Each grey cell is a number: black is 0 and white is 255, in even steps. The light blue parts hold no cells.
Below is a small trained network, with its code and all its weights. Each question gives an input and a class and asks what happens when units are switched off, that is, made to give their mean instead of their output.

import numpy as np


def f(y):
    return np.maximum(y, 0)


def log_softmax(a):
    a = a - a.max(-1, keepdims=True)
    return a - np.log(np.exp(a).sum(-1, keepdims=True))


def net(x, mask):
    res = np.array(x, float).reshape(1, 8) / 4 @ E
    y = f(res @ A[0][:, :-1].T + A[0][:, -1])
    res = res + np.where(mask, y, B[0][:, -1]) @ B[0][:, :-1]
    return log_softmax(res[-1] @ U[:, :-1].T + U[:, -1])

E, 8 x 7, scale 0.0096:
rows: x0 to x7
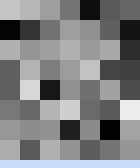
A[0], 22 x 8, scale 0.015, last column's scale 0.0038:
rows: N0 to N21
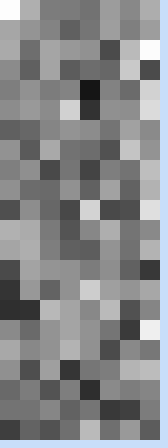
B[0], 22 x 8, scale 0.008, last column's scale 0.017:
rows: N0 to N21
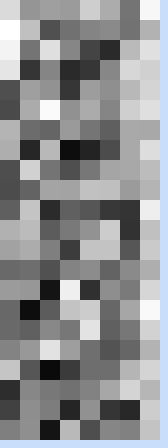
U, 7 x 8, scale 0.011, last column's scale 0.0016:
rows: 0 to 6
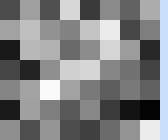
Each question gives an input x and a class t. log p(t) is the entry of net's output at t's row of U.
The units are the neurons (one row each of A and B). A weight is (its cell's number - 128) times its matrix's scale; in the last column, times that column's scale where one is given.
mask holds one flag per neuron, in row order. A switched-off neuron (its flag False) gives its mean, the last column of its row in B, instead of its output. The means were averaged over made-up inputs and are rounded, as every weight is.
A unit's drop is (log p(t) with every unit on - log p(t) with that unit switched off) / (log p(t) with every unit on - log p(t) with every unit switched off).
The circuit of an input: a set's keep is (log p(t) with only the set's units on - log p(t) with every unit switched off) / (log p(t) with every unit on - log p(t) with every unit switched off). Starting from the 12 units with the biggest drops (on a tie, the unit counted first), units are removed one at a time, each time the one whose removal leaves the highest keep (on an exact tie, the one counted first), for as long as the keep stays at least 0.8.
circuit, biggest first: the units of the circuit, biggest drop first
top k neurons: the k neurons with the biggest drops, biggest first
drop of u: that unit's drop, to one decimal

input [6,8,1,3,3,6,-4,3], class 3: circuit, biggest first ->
N15
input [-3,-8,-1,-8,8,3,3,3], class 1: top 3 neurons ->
N0, N11, N12
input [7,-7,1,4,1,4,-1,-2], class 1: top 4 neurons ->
N0, N12, N11, N1
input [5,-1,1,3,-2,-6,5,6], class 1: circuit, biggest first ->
N0, N12
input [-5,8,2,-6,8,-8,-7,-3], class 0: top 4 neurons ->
N14, N10, N21, N8
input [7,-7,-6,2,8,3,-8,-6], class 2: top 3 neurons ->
N5, N19, N4
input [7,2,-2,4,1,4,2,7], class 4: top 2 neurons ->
N5, N17
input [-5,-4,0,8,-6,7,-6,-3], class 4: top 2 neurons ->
N2, N17
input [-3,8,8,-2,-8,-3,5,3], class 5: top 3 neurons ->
N20, N10, N0
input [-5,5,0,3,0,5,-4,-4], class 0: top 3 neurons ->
N14, N21, N10
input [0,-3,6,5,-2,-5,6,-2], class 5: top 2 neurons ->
N10, N20
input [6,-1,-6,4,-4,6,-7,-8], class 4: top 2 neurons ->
N5, N18
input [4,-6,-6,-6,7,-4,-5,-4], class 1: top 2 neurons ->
N0, N11
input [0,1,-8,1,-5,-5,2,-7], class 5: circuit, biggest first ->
N10
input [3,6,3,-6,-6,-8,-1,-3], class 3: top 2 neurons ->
N15, N9
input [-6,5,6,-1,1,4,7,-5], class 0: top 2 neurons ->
N14, N21
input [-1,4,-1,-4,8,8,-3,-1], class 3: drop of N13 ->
0.1
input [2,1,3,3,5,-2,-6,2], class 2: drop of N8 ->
0.2
